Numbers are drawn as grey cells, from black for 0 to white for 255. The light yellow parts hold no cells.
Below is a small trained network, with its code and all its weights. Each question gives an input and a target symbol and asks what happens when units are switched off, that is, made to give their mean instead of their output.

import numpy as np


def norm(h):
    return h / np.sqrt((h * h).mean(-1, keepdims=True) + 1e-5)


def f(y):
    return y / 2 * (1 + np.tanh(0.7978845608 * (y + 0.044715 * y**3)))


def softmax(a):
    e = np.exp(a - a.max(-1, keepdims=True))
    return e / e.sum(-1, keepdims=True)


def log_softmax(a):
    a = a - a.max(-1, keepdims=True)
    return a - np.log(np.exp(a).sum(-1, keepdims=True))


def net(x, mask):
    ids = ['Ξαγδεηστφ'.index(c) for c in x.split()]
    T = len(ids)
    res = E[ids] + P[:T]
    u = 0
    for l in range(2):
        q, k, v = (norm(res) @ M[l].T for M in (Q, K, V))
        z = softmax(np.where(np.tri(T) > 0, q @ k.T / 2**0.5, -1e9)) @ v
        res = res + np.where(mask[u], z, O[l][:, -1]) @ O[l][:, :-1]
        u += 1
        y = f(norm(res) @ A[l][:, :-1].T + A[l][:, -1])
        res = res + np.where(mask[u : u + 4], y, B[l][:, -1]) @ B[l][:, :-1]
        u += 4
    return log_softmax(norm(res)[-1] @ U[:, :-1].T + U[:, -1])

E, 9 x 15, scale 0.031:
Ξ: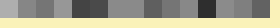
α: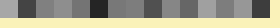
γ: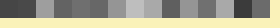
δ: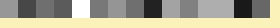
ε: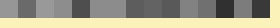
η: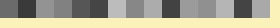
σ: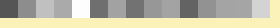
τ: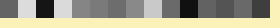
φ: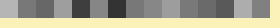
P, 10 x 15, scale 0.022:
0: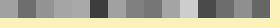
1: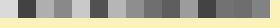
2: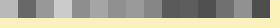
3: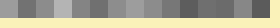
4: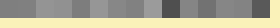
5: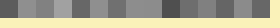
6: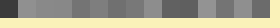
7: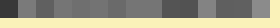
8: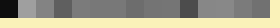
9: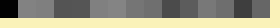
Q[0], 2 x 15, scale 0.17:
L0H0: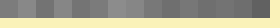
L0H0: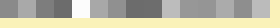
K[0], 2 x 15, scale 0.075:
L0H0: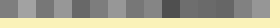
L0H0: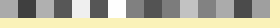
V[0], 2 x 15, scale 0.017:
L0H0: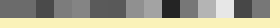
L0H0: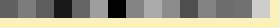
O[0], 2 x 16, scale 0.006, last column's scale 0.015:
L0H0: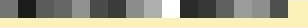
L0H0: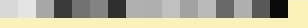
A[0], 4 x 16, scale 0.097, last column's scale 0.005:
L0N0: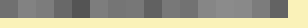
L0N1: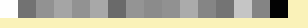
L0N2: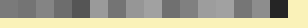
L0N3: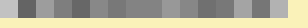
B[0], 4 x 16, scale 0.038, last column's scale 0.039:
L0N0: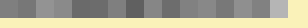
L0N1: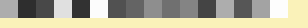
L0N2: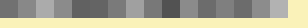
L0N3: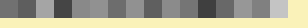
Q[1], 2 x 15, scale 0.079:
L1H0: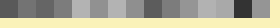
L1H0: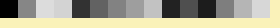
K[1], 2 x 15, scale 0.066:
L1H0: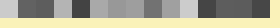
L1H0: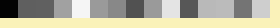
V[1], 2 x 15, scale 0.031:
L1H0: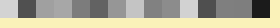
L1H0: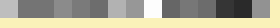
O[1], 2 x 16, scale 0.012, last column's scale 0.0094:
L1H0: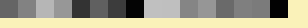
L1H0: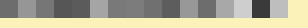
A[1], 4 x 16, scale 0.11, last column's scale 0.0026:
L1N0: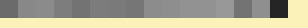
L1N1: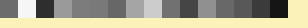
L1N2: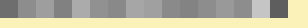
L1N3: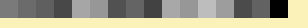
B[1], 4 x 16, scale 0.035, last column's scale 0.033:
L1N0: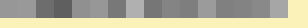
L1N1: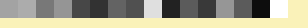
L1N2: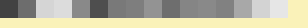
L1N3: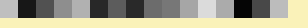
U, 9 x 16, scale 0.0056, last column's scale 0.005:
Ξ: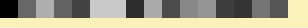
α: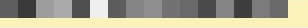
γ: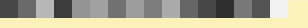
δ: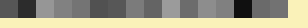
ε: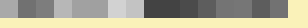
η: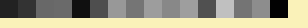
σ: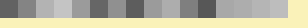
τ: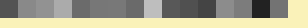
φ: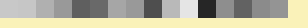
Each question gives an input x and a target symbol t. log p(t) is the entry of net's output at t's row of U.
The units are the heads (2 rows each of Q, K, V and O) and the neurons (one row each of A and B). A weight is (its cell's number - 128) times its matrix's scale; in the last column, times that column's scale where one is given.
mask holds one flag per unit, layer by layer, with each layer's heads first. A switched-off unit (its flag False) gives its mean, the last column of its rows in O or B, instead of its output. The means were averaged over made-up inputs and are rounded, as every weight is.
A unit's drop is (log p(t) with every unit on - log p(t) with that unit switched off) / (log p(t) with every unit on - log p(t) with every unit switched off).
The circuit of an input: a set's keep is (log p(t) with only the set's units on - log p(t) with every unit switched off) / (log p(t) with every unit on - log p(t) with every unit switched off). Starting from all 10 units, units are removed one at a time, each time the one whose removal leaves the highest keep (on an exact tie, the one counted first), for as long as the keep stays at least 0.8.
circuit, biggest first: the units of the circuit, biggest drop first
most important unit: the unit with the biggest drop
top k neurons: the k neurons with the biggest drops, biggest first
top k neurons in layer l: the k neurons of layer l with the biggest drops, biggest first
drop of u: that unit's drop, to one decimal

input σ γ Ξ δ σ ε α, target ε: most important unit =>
L0N1
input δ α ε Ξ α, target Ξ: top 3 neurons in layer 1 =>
[L1N1, L1N3, L1N2]
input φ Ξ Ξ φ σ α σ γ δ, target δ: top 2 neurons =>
[L0N1, L1N3]
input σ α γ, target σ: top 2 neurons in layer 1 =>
[L1N1, L1N3]
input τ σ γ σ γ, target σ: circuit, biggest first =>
[L0N1, L1N1, L1N3]
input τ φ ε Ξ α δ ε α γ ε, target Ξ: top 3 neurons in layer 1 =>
[L1N1, L1N2, L1N3]
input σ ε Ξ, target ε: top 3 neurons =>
[L0N1, L1N1, L1N2]
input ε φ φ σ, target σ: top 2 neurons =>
[L0N1, L1N2]
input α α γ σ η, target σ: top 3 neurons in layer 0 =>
[L0N1, L0N2, L0N0]
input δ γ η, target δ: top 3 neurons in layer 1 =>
[L1N1, L1N2, L1N0]
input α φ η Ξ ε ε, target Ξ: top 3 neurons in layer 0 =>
[L0N1, L0N3, L0N2]
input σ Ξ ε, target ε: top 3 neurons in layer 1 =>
[L1N1, L1N2, L1N3]
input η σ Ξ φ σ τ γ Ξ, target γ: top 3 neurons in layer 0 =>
[L0N1, L0N3, L0N2]
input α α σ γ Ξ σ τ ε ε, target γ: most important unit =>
L0H0
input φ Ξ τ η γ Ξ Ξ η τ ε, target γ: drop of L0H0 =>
0.7
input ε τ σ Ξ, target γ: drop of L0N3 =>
0.1
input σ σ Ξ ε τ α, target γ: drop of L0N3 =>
0.2
